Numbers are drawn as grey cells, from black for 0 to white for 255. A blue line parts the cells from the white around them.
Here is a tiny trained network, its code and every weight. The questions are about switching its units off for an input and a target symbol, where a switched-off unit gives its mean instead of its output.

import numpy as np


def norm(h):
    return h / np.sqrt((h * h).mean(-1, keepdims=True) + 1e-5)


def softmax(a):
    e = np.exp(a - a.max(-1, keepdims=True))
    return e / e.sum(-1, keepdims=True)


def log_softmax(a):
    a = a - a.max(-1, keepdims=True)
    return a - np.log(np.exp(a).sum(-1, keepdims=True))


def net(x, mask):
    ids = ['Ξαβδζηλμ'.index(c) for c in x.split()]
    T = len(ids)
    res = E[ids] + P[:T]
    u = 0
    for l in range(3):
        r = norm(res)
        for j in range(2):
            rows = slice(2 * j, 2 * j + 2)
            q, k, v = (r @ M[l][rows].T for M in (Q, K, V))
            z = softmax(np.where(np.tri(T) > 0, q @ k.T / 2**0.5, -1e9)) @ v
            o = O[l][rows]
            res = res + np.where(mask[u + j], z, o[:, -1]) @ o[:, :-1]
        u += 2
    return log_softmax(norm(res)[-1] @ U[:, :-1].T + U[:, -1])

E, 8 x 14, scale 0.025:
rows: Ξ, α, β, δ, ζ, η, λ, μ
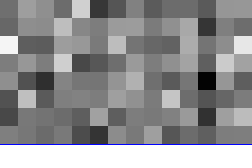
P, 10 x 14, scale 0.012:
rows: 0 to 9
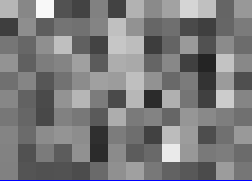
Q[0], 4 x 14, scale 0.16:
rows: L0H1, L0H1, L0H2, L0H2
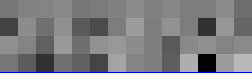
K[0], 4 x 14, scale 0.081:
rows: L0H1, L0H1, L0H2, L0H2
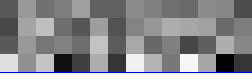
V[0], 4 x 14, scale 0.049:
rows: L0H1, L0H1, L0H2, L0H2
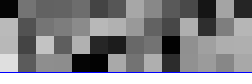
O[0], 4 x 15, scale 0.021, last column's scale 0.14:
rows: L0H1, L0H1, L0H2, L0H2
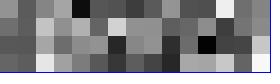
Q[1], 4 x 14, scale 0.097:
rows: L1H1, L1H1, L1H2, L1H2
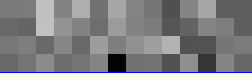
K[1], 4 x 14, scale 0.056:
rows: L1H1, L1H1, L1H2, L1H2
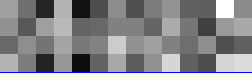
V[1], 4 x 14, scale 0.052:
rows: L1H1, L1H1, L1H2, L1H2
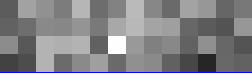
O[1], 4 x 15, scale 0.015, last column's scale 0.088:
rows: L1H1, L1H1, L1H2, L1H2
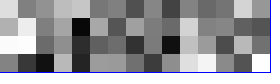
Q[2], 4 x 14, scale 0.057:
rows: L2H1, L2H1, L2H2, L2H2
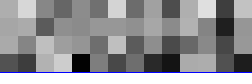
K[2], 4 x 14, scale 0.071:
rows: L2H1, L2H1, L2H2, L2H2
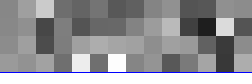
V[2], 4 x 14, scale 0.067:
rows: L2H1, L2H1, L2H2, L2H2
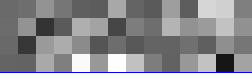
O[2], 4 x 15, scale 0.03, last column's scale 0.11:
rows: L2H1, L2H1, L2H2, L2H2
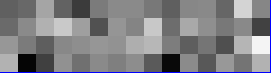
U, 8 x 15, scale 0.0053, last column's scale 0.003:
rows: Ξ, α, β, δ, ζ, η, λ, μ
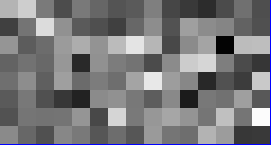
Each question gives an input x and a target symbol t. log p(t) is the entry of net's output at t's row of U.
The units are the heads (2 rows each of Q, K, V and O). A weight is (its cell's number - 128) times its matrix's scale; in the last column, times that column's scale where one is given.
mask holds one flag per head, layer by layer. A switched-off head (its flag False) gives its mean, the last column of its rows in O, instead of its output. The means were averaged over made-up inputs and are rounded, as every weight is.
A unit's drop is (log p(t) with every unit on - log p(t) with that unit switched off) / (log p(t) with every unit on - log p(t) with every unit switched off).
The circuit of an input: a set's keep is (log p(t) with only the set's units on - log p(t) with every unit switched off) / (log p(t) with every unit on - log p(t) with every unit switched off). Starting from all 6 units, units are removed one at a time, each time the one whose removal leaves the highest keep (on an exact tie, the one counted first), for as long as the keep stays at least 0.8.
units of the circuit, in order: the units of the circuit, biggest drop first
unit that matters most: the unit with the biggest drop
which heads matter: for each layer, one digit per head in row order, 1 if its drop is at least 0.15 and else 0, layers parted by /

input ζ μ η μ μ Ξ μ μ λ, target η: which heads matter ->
10 / 00 / 10
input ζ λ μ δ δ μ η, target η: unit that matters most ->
L0H1
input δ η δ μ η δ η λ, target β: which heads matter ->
00 / 00 / 01
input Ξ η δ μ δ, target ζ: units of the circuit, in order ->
(L0H2 L2H2 L2H1)
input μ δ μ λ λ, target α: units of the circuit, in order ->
(L0H2 L2H2)
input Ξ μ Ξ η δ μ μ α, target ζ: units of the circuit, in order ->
(L0H2 L2H2 L2H1)
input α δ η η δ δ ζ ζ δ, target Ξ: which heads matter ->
01 / 01 / 00
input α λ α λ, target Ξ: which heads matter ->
01 / 01 / 00
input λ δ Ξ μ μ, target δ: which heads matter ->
01 / 11 / 01
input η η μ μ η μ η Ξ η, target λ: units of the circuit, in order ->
(L0H2 L2H2 L1H2 L2H1)
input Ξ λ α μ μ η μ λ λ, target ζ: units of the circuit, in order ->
(L0H2 L2H2 L2H1)
